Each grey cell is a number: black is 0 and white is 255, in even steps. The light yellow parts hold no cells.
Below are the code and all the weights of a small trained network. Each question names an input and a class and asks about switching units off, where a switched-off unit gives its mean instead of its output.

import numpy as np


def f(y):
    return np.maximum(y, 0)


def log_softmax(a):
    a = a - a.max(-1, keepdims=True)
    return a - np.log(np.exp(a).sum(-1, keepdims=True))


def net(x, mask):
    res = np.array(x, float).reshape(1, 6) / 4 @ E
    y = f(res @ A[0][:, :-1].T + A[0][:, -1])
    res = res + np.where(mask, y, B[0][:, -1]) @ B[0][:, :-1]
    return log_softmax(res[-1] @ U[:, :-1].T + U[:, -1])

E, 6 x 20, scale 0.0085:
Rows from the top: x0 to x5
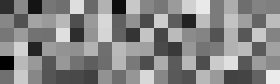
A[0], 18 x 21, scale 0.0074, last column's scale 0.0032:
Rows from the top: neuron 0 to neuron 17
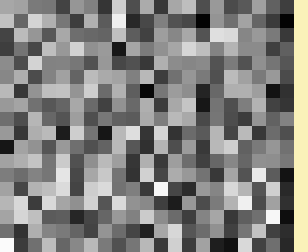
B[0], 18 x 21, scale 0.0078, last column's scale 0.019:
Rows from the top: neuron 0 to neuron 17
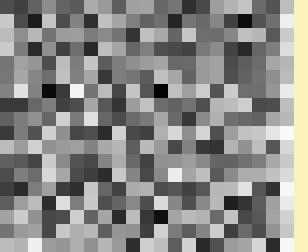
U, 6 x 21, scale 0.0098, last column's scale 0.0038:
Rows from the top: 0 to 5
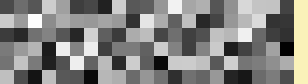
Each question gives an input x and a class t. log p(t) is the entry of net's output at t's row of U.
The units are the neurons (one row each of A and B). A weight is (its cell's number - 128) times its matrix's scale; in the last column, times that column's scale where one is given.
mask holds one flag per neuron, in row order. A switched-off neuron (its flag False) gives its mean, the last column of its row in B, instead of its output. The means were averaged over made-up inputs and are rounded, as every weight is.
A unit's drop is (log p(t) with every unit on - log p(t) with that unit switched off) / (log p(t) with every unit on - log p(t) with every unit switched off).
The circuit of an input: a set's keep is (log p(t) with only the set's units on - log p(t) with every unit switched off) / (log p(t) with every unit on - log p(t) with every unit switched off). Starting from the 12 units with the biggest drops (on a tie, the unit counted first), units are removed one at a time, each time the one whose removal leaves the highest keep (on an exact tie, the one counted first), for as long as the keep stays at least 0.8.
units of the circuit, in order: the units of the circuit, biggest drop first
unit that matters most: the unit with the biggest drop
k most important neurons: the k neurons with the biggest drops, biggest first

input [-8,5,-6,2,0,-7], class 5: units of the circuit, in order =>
neuron 1
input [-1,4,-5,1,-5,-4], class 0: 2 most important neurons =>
neuron 9; neuron 10
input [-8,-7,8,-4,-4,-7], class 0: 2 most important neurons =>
neuron 12; neuron 11
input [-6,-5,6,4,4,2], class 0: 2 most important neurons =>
neuron 12; neuron 3
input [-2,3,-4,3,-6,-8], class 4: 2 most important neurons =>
neuron 6; neuron 10
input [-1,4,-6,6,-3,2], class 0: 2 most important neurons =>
neuron 9; neuron 16
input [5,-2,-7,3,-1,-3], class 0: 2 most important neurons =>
neuron 9; neuron 1
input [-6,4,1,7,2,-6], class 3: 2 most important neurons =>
neuron 14; neuron 15
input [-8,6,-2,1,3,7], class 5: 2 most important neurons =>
neuron 1; neuron 6
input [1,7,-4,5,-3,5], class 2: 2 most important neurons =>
neuron 13; neuron 6
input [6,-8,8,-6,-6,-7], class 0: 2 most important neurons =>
neuron 12; neuron 13
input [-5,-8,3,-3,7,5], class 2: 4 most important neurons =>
neuron 7; neuron 0; neuron 17; neuron 8
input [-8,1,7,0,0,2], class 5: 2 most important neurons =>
neuron 1; neuron 9
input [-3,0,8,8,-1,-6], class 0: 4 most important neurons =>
neuron 12; neuron 11; neuron 16; neuron 8
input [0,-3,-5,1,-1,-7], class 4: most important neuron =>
neuron 6
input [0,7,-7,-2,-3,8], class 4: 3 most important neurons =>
neuron 15; neuron 12; neuron 11
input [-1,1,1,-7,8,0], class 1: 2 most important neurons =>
neuron 10; neuron 2
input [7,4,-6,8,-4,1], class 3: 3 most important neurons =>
neuron 14; neuron 1; neuron 12
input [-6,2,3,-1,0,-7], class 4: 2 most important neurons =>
neuron 6; neuron 3
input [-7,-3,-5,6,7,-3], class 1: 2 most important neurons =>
neuron 10; neuron 2
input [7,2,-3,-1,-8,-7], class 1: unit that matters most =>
neuron 17
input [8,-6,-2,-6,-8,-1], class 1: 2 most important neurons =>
neuron 17; neuron 1
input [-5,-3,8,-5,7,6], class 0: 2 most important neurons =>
neuron 12; neuron 11
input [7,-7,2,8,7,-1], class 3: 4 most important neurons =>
neuron 14; neuron 17; neuron 13; neuron 5
